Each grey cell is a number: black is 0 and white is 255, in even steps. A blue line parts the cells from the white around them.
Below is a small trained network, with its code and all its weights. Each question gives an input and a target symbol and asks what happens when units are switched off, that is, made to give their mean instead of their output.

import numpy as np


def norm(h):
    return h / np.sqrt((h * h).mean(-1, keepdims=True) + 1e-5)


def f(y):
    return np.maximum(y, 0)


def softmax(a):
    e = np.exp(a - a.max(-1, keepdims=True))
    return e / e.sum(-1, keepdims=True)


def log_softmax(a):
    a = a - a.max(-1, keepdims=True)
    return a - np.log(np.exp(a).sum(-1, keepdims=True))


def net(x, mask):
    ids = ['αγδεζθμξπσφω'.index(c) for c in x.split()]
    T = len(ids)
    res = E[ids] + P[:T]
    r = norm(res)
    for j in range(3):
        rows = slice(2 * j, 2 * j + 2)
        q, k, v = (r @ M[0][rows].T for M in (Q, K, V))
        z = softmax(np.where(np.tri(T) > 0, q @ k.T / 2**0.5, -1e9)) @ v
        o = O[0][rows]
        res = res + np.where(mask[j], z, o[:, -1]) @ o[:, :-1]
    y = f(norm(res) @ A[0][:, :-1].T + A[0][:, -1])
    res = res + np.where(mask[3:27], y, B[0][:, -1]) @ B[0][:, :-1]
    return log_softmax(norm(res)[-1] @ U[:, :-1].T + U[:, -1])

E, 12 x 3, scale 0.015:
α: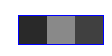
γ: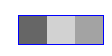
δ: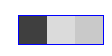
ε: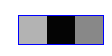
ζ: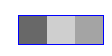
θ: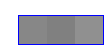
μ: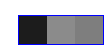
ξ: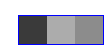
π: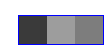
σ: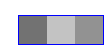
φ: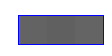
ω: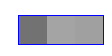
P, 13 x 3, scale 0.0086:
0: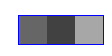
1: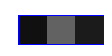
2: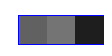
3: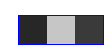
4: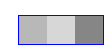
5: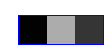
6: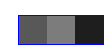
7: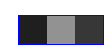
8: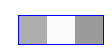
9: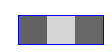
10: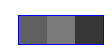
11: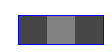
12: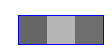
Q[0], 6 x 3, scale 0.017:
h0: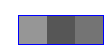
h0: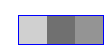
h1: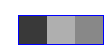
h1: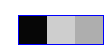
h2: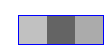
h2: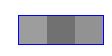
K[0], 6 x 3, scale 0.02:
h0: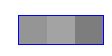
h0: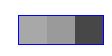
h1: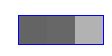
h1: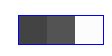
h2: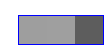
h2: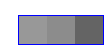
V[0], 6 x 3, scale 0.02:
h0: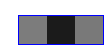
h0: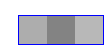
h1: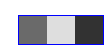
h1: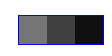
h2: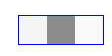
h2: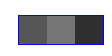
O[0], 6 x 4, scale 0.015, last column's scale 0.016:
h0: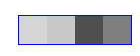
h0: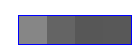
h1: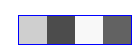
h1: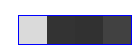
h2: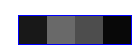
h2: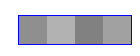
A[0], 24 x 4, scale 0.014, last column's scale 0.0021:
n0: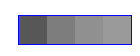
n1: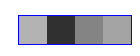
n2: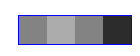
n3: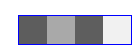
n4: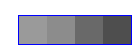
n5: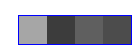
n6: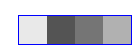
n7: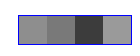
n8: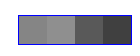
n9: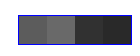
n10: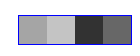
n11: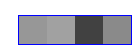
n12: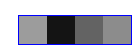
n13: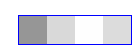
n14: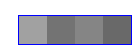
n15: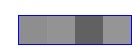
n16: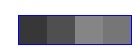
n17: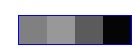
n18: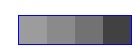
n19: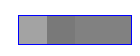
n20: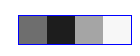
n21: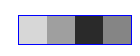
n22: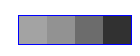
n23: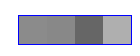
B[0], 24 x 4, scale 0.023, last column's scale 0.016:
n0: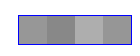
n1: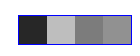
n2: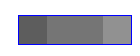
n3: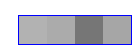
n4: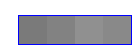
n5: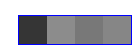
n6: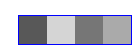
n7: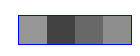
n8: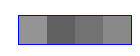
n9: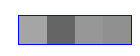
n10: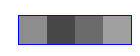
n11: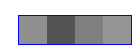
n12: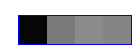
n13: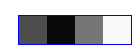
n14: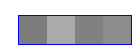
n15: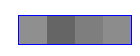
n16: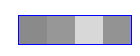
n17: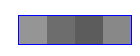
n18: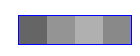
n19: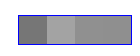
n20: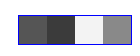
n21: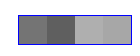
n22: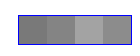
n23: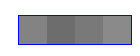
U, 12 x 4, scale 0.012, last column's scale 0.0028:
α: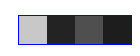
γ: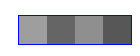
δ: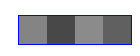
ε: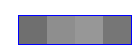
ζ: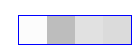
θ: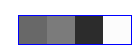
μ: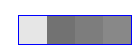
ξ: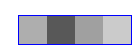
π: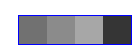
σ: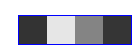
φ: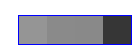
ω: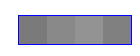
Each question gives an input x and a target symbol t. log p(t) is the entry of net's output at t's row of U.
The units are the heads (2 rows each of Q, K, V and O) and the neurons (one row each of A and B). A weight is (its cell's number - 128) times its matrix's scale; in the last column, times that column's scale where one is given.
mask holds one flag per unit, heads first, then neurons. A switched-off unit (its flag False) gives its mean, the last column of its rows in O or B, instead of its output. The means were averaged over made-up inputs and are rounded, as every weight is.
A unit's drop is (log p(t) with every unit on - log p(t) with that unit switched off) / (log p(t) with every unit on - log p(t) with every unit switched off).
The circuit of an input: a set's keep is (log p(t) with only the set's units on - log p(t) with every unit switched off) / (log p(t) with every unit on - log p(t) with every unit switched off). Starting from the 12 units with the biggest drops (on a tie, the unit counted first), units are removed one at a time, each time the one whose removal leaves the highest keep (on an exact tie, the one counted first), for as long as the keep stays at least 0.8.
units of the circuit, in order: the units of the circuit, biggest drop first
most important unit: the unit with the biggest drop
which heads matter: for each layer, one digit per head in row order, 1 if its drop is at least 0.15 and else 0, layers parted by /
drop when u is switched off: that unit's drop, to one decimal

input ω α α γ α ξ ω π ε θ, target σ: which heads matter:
010
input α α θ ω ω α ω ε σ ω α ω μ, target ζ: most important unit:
h1
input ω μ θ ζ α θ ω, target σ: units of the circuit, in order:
[n13 h2]
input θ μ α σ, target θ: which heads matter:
010
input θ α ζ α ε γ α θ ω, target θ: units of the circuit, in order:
[h1 n10]
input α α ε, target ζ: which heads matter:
111
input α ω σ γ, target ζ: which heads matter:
011
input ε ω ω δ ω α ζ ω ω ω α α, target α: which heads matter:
010
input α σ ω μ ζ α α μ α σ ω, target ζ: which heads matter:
011
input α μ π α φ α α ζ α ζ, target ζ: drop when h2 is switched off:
0.6
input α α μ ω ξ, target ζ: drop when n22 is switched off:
0.0
